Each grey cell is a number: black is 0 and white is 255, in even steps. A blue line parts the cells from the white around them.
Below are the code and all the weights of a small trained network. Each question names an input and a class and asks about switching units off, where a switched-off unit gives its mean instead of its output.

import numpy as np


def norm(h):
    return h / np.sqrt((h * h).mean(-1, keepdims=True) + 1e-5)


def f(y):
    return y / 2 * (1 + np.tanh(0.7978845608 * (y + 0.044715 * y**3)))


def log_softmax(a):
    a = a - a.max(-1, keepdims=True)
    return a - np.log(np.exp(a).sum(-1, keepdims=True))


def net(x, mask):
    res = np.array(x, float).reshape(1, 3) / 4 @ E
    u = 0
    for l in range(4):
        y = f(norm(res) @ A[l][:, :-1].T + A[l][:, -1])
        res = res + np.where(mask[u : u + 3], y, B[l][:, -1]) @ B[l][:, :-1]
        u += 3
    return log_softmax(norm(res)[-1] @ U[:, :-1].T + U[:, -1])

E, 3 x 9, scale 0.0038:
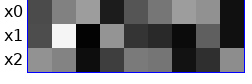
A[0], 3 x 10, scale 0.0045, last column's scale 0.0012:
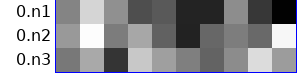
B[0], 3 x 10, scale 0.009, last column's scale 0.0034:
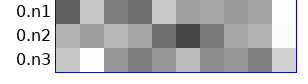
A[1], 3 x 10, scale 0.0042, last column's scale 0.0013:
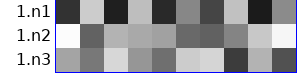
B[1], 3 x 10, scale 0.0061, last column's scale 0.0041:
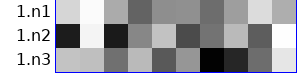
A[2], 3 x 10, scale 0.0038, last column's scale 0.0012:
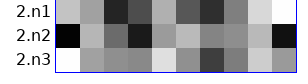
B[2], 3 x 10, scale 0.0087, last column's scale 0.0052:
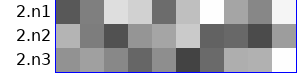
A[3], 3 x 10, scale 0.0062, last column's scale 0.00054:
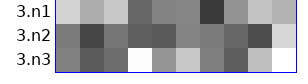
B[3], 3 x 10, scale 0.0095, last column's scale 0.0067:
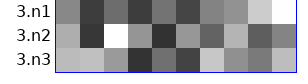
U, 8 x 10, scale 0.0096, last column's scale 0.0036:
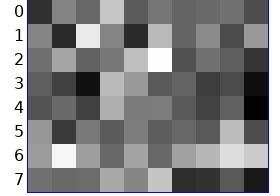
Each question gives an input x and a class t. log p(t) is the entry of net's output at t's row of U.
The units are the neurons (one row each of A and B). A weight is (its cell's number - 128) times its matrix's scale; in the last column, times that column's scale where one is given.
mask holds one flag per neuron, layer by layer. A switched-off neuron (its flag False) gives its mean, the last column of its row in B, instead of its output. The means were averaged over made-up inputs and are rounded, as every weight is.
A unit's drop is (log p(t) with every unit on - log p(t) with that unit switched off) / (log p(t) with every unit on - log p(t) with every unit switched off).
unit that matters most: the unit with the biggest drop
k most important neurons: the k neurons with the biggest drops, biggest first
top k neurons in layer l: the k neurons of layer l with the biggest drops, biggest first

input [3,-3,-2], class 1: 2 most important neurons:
(0.n2, 0.n3)
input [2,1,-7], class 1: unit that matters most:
0.n3
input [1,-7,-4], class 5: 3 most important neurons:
(2.n1, 1.n3, 3.n1)
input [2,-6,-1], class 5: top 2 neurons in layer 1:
(1.n3, 1.n1)
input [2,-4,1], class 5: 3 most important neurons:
(0.n2, 1.n3, 1.n2)
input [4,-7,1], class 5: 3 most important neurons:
(1.n3, 2.n1, 0.n2)
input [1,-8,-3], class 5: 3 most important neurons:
(2.n1, 1.n3, 3.n1)
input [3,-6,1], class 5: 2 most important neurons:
(1.n3, 0.n2)
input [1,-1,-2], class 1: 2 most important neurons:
(0.n2, 0.n3)
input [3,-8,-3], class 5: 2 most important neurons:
(2.n1, 1.n3)
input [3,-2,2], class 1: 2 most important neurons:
(0.n2, 3.n2)
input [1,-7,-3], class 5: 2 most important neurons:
(2.n1, 1.n3)
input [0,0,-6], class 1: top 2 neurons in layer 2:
(2.n3, 2.n1)
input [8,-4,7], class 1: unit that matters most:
3.n2
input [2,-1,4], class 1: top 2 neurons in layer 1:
(1.n2, 1.n3)
